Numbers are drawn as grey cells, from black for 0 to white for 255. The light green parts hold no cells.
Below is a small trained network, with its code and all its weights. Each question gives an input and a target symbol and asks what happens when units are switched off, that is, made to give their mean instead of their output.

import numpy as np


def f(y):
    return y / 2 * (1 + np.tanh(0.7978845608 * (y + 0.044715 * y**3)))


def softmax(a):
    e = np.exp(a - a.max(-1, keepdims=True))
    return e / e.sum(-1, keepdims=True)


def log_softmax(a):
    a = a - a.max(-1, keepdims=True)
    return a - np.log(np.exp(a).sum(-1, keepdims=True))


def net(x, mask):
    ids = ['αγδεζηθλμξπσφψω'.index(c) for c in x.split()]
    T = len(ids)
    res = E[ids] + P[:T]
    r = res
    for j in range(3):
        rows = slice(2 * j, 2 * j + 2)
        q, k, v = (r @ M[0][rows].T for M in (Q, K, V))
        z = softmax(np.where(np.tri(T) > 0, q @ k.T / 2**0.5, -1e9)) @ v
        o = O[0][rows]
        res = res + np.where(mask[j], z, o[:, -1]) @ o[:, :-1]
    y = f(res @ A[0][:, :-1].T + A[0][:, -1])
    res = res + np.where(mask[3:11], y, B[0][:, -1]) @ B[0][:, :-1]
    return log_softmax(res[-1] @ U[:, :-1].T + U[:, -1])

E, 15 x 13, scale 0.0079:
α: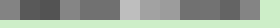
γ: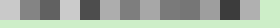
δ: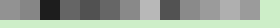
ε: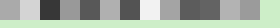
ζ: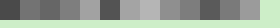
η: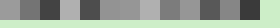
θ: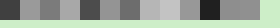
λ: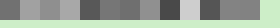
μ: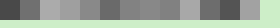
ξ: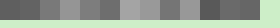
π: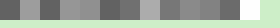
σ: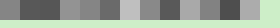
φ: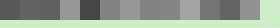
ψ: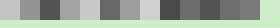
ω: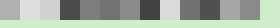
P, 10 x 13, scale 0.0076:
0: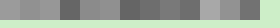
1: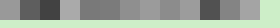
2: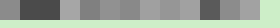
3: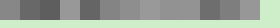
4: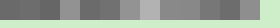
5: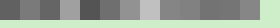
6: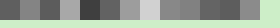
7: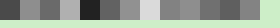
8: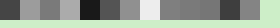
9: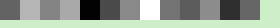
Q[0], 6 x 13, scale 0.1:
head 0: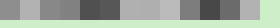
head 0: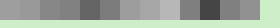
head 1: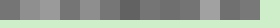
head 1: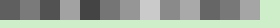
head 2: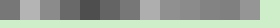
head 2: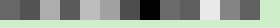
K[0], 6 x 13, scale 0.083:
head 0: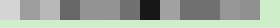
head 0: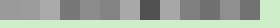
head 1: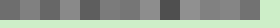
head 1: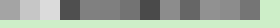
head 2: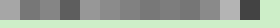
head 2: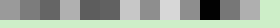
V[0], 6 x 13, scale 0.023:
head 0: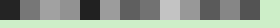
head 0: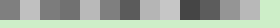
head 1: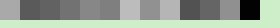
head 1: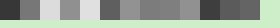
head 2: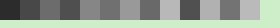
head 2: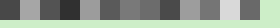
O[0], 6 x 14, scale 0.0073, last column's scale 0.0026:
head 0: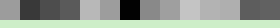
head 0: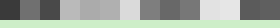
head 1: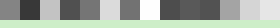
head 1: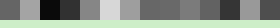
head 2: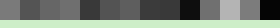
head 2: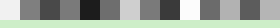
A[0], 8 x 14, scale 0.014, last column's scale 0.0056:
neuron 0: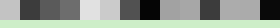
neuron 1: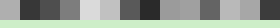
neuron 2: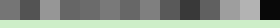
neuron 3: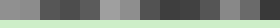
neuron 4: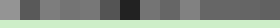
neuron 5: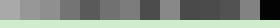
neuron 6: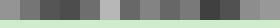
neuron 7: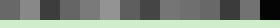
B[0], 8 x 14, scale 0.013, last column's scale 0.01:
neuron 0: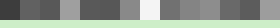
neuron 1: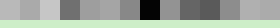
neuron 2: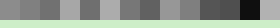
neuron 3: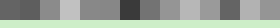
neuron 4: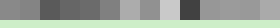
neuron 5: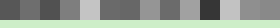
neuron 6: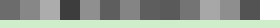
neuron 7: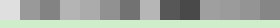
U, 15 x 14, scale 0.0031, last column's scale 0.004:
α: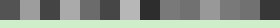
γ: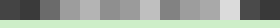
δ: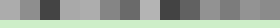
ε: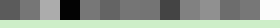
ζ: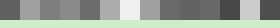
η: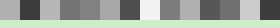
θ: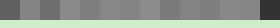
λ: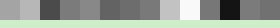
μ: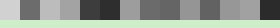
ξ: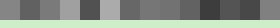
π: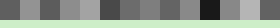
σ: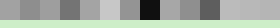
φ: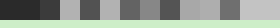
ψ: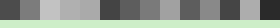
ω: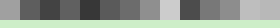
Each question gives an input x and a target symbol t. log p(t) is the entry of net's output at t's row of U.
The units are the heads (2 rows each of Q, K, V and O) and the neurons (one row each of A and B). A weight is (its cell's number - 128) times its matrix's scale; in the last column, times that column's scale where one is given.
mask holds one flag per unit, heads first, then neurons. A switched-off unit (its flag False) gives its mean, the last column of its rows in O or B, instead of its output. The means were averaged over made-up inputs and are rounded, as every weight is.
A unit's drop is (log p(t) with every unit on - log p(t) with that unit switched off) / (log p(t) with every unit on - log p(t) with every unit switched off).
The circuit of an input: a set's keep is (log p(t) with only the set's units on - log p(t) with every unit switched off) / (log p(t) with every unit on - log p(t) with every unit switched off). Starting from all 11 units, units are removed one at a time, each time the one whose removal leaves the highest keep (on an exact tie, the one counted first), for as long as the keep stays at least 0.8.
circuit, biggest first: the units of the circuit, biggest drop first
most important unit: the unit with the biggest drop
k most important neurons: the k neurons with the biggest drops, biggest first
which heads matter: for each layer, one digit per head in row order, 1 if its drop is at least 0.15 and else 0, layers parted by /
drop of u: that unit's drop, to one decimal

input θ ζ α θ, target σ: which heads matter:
100
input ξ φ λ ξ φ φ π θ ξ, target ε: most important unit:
head 1
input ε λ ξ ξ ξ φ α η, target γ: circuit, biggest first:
head 0; head 1
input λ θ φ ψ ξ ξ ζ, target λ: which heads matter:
011
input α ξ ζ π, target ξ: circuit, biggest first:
neuron 2; head 2; head 1
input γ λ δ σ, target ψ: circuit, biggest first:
head 2; head 1
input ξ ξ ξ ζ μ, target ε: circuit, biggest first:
head 1; neuron 6; head 0
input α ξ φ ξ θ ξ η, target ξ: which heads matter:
011
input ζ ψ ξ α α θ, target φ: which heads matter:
111
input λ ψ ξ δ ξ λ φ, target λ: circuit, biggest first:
head 2; head 1
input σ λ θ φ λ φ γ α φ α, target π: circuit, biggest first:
head 0; neuron 5
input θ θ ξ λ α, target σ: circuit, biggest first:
neuron 1; head 0
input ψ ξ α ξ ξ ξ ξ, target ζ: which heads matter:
101
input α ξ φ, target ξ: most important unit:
neuron 2
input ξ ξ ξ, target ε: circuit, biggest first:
neuron 6; head 1; head 0
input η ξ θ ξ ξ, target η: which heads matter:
011
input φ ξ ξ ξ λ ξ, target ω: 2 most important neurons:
neuron 4; neuron 6
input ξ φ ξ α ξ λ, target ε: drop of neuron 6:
0.7
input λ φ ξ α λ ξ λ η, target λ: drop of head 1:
0.4
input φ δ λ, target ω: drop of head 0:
0.6
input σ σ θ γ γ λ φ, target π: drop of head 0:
0.9
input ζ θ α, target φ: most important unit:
neuron 3
